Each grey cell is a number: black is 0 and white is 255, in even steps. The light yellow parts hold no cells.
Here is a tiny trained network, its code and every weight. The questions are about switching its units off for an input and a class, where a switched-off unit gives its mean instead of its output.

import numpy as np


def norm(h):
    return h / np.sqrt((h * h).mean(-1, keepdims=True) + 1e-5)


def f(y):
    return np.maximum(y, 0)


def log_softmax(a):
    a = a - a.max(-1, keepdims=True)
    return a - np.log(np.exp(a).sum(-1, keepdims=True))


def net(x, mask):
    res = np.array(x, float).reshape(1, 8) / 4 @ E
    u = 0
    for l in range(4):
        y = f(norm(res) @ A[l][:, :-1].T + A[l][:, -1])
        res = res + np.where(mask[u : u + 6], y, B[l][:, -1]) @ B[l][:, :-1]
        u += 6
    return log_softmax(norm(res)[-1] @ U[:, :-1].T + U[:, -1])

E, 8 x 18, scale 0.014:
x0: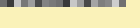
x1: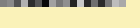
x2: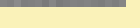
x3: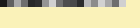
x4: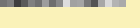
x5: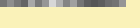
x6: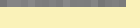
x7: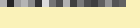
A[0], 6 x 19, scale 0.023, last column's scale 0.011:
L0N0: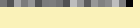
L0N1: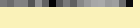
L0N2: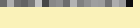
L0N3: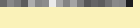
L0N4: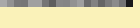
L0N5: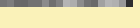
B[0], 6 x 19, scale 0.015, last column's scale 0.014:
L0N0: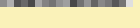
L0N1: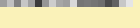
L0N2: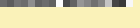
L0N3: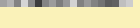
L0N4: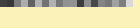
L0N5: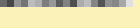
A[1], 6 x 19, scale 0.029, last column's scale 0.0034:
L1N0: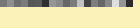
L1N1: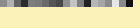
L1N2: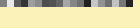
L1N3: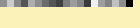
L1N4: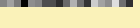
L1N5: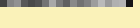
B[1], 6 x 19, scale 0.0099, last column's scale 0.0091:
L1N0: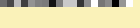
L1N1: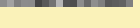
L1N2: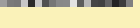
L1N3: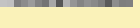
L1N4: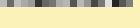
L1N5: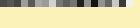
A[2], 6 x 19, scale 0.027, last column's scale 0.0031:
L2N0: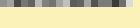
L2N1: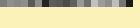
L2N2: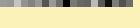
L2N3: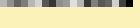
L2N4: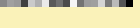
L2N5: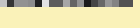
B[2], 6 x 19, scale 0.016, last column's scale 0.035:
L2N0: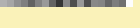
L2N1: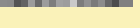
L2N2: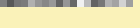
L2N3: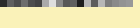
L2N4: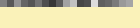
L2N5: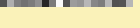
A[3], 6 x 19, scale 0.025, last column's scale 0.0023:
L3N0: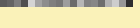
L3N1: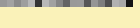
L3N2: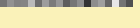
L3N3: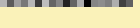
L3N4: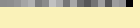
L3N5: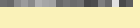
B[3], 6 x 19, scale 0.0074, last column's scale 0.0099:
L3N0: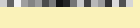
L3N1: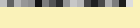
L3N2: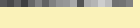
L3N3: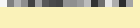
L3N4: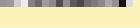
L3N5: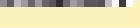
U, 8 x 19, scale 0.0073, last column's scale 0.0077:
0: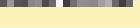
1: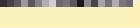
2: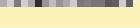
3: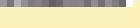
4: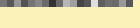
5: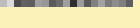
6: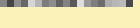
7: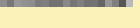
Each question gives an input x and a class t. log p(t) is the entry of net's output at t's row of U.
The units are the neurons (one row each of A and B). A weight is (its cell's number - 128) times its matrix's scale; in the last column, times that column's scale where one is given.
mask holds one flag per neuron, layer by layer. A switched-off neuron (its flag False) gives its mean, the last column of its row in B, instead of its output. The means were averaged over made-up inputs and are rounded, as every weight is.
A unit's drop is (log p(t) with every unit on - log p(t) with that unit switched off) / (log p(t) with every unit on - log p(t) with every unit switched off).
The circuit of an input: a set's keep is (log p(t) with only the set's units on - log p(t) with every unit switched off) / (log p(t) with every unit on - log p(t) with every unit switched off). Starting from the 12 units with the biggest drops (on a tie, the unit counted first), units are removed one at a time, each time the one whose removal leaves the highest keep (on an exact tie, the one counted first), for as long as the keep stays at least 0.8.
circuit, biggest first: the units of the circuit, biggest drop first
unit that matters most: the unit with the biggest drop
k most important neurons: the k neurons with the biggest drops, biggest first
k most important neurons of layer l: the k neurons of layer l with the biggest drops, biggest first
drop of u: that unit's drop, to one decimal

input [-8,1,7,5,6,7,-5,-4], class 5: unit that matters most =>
L0N1
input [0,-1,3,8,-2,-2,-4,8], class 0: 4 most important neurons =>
(L2N5; L0N4; L2N0; L2N3)
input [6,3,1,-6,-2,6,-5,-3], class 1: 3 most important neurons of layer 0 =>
(L0N4; L0N1; L0N5)
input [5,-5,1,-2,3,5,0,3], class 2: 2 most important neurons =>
(L0N3; L0N2)
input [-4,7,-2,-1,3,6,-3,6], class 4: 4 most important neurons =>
(L1N0; L0N1; L0N2; L0N0)
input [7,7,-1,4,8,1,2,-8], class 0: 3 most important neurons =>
(L0N2; L2N2; L2N4)
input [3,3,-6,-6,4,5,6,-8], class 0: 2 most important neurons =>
(L0N2; L0N1)
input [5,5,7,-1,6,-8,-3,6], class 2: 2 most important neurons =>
(L0N1; L0N2)
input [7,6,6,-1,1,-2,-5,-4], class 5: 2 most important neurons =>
(L0N0; L2N0)
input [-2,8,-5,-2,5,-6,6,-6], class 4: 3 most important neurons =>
(L1N0; L2N5; L0N3)
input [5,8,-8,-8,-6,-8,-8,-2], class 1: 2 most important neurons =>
(L2N3; L0N4)
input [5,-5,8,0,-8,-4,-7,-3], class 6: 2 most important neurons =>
(L2N2; L1N0)
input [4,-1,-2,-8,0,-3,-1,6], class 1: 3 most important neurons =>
(L2N3; L0N4; L0N2)
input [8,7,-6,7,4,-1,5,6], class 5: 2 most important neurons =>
(L0N0; L0N4)
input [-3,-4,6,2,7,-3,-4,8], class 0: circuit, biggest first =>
(L2N5)
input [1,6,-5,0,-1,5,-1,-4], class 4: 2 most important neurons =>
(L1N0; L0N1)
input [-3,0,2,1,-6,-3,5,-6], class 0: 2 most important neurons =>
(L0N2; L0N0)
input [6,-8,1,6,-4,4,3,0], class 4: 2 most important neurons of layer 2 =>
(L2N4; L2N3)
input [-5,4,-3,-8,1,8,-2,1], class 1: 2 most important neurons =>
(L2N3; L0N1)
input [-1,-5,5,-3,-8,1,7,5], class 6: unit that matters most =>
L2N2
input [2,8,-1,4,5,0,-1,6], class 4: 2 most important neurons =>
(L1N0; L0N2)
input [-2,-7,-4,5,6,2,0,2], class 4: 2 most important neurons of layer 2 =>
(L2N4; L2N2)
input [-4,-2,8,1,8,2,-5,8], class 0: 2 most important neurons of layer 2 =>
(L2N5; L2N2)
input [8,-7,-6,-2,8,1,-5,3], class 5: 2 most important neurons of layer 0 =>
(L0N0; L0N5)
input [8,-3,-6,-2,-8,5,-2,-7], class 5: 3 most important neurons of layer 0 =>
(L0N0; L0N2; L0N1)
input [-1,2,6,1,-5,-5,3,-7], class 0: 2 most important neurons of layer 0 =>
(L0N2; L0N3)
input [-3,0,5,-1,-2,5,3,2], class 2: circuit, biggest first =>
(L0N3)
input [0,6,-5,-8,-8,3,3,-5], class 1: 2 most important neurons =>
(L2N3; L0N4)
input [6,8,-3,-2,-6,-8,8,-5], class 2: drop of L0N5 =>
0.1
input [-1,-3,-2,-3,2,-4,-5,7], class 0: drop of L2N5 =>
1.0
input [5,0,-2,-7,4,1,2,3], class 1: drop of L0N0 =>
-0.1
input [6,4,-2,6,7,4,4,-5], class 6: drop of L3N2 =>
0.0
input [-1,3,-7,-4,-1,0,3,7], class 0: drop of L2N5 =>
1.0
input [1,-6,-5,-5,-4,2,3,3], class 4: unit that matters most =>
L2N4
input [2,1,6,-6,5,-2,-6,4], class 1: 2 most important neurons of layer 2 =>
(L2N3; L2N2)
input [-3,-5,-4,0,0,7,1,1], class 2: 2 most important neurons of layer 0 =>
(L0N3; L0N2)
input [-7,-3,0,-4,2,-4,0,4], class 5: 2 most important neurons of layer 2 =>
(L2N0; L2N5)
